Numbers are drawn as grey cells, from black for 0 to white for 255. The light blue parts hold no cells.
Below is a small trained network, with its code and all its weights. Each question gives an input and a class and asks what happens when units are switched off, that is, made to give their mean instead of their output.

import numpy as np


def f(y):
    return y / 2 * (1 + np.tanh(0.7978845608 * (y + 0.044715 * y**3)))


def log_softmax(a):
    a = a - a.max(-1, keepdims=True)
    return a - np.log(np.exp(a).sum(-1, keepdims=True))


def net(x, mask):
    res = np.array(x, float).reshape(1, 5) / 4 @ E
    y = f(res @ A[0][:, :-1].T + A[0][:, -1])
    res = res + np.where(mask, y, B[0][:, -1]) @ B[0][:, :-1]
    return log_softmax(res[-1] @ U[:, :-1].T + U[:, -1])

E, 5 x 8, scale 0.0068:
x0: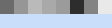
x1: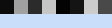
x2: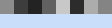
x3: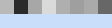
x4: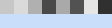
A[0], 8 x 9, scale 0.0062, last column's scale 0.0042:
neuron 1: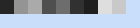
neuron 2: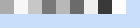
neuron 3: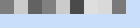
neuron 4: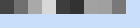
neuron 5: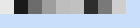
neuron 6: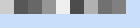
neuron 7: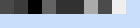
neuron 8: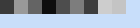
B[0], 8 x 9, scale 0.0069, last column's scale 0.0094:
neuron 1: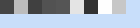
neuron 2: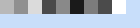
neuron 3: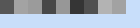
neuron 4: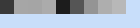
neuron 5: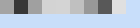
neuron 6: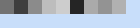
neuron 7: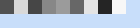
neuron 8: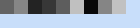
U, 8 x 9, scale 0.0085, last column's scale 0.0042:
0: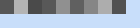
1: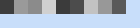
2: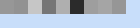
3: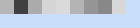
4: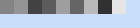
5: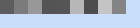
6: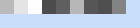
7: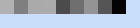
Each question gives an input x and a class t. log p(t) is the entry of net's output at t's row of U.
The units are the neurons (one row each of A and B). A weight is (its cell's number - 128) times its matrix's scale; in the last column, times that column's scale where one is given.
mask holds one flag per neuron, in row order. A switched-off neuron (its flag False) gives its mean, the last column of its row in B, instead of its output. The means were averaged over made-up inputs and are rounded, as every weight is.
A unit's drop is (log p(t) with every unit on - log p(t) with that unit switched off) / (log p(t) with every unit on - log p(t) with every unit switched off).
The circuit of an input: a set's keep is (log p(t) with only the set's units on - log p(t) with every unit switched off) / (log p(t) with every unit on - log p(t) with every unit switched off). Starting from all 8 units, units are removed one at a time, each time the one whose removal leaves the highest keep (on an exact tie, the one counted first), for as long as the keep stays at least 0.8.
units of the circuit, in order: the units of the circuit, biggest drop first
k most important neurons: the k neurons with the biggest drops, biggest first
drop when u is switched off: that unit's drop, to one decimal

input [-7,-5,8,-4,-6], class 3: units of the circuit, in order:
[neuron 5]
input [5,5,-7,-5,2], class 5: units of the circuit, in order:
[neuron 1; neuron 8]
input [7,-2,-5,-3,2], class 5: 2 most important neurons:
[neuron 1; neuron 7]
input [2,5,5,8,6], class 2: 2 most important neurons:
[neuron 2; neuron 6]
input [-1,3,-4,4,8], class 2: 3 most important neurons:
[neuron 8; neuron 1; neuron 2]
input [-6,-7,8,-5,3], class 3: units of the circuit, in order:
[neuron 5; neuron 7]
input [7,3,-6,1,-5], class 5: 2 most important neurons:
[neuron 1; neuron 7]
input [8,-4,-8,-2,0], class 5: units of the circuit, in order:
[neuron 1; neuron 7]
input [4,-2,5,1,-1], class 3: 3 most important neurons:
[neuron 2; neuron 7; neuron 4]
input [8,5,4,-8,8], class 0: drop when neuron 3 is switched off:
0.2
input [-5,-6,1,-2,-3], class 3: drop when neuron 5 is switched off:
0.4
